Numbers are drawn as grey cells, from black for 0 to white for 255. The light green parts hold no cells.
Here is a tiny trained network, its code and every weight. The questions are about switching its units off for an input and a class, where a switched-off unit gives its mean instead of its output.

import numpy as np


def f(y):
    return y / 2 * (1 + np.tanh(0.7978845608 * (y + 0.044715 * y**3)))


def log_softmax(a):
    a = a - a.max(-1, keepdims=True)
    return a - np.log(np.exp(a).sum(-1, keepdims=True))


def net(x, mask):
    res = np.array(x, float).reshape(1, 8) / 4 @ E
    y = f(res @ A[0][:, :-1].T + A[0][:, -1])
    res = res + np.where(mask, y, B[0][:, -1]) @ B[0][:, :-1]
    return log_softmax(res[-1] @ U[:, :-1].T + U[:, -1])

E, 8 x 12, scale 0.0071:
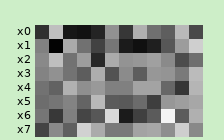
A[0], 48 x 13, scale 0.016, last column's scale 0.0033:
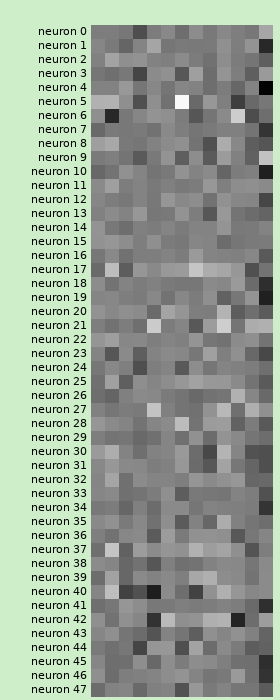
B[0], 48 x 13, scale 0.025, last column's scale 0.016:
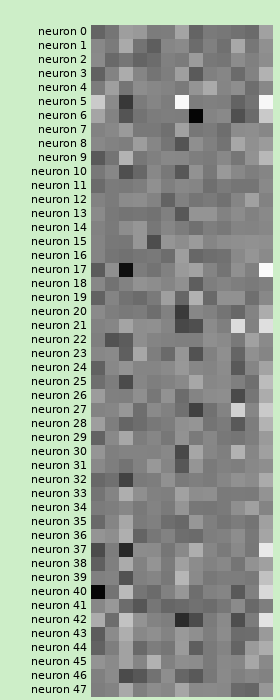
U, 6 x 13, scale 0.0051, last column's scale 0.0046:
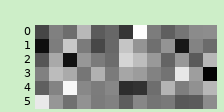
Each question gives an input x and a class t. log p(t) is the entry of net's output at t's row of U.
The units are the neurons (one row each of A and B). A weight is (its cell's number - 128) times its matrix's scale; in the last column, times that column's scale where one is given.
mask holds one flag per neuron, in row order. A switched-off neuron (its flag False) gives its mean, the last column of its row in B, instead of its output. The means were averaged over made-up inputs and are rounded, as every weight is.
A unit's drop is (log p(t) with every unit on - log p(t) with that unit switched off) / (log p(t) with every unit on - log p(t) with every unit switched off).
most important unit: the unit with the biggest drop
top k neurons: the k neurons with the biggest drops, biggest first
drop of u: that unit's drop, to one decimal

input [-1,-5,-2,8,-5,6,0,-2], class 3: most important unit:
neuron 21
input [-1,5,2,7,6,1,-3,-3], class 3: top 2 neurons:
[neuron 42; neuron 17]
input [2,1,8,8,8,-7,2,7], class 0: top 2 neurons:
[neuron 42; neuron 5]
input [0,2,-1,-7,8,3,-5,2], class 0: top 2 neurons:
[neuron 5; neuron 6]
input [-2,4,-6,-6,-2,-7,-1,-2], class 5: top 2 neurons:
[neuron 40; neuron 21]
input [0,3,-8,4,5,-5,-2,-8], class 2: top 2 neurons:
[neuron 42; neuron 6]
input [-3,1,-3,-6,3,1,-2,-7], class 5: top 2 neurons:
[neuron 17; neuron 37]
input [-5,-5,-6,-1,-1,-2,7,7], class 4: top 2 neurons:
[neuron 5; neuron 21]
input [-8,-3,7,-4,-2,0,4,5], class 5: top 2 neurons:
[neuron 42; neuron 40]
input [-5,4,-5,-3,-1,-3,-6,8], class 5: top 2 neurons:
[neuron 40; neuron 21]
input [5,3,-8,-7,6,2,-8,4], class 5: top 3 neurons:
[neuron 17; neuron 37; neuron 40]
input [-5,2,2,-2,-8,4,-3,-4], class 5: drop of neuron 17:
0.1
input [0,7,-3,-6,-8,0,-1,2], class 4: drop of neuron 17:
0.3
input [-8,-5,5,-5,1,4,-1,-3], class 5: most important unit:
neuron 42
